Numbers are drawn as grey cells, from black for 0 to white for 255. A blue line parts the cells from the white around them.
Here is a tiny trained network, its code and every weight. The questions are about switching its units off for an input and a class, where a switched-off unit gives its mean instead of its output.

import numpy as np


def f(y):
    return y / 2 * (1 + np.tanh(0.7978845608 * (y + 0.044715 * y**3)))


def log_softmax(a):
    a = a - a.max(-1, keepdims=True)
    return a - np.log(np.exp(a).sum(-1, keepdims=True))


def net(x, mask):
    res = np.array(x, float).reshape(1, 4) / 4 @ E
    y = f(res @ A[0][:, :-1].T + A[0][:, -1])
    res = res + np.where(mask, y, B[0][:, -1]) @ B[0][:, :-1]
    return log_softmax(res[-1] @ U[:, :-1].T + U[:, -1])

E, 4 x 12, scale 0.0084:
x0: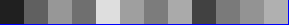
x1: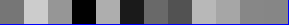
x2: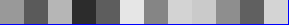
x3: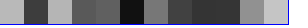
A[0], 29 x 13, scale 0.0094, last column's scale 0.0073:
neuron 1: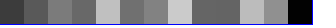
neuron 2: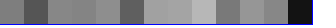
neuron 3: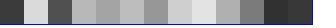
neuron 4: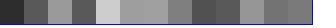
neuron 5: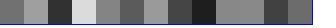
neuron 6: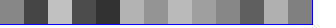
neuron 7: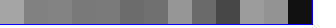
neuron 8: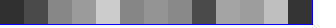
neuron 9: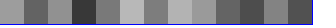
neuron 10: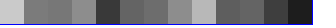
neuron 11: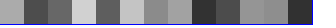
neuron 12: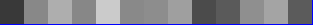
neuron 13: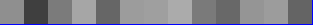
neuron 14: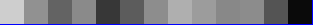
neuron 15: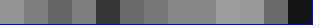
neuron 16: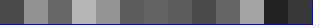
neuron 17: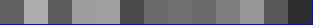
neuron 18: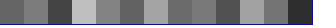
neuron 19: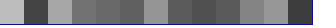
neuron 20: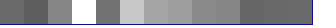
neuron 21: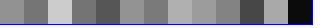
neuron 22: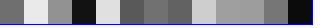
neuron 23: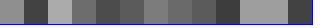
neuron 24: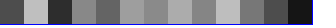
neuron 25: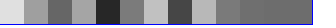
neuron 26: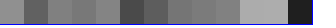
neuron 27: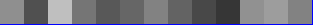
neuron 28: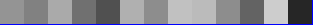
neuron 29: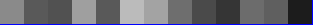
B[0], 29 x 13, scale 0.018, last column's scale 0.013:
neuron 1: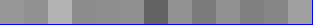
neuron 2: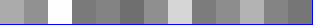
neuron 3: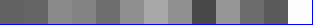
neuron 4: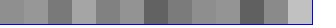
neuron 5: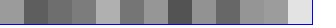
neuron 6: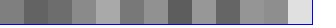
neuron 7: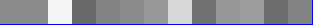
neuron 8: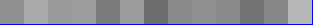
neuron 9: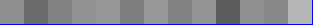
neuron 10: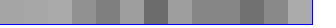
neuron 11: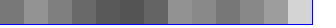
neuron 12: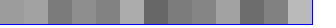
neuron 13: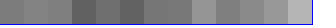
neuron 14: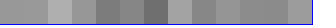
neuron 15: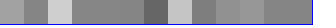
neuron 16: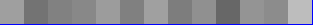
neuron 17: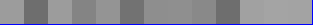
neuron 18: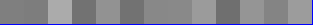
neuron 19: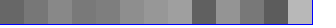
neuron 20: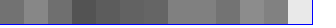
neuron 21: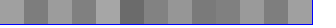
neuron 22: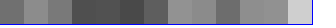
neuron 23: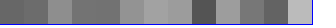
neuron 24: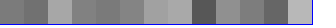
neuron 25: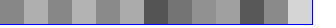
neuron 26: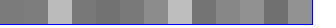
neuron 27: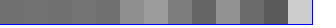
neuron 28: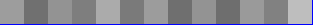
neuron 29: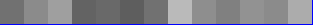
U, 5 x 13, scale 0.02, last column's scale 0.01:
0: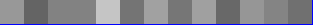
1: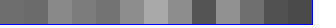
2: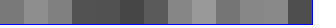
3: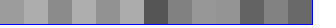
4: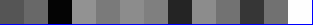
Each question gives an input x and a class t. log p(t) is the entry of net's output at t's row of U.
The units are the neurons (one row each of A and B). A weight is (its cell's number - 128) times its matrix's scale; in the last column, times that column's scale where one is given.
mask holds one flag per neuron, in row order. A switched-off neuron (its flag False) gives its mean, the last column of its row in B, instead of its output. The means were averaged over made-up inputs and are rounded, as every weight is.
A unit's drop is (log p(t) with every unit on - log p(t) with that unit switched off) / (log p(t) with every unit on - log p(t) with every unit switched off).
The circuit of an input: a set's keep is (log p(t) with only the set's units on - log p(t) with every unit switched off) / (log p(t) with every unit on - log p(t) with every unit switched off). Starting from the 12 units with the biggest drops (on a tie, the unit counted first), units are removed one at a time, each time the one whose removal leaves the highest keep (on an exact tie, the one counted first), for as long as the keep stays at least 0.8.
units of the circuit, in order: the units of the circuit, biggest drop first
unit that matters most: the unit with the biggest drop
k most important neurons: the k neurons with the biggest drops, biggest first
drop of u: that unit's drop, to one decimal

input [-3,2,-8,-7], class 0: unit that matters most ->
neuron 5
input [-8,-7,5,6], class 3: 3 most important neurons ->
[neuron 25; neuron 10; neuron 22]
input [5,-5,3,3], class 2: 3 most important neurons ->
[neuron 11; neuron 25; neuron 13]
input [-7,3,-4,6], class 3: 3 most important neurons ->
[neuron 25; neuron 3; neuron 10]
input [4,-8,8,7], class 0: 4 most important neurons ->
[neuron 6; neuron 28; neuron 9; neuron 22]
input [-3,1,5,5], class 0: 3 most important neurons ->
[neuron 3; neuron 6; neuron 28]
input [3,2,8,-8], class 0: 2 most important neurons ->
[neuron 28; neuron 6]
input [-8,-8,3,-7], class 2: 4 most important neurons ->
[neuron 20; neuron 11; neuron 29; neuron 13]
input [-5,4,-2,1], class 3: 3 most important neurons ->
[neuron 25; neuron 20; neuron 11]
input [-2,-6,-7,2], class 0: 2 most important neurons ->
[neuron 5; neuron 16]
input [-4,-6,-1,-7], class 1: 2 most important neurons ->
[neuron 3; neuron 24]
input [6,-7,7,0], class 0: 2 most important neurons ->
[neuron 6; neuron 28]
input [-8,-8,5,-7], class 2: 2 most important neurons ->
[neuron 20; neuron 11]
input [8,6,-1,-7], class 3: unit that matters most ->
neuron 4
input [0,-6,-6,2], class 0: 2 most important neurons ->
[neuron 5; neuron 16]
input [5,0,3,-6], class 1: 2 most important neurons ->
[neuron 3; neuron 25]
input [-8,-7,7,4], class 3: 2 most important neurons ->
[neuron 25; neuron 10]
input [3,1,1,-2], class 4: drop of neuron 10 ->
0.1
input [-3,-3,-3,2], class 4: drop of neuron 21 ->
0.2
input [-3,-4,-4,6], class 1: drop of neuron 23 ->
0.1
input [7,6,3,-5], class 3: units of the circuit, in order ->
[neuron 4]
